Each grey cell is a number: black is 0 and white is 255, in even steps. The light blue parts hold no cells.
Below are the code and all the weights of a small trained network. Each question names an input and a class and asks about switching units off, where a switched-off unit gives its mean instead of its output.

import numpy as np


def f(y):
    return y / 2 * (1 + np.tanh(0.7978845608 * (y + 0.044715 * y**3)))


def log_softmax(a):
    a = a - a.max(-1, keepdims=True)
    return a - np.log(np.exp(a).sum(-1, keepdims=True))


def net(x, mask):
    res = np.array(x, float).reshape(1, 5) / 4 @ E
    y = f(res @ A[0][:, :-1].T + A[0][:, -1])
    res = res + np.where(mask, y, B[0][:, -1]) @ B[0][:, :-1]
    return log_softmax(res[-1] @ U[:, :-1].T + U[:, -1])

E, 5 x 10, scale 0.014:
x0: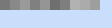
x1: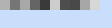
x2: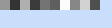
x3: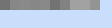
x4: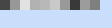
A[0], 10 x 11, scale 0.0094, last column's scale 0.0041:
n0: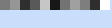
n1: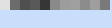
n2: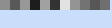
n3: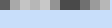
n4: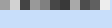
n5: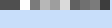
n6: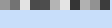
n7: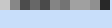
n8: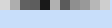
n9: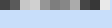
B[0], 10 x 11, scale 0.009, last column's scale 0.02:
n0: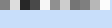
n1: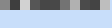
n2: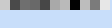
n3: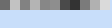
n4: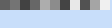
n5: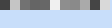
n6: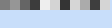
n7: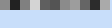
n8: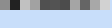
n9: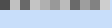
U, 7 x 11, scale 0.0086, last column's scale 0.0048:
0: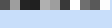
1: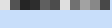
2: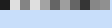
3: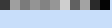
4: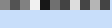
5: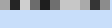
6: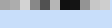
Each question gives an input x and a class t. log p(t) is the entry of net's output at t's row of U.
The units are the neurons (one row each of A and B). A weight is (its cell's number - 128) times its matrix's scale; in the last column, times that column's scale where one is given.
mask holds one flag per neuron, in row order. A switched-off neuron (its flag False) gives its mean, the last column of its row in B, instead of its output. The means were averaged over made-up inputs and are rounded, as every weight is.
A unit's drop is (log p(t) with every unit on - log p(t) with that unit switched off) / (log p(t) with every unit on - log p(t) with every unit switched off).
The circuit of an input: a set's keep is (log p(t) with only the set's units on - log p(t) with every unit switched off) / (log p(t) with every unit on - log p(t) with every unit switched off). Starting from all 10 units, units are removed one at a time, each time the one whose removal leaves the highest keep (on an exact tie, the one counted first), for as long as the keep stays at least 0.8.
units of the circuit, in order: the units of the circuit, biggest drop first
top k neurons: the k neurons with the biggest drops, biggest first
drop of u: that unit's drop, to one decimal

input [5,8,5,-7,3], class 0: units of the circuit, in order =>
n6
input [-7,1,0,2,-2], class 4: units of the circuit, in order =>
n6, n0
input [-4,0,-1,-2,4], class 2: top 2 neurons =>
n2, n8
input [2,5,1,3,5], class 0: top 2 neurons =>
n6, n2
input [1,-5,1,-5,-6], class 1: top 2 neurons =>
n2, n6
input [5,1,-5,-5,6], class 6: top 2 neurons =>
n0, n3
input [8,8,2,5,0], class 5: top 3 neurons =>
n0, n4, n8
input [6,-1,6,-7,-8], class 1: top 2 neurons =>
n0, n2
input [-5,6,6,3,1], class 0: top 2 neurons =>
n6, n5
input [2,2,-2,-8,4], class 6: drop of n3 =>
0.0
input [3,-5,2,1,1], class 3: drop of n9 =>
0.1
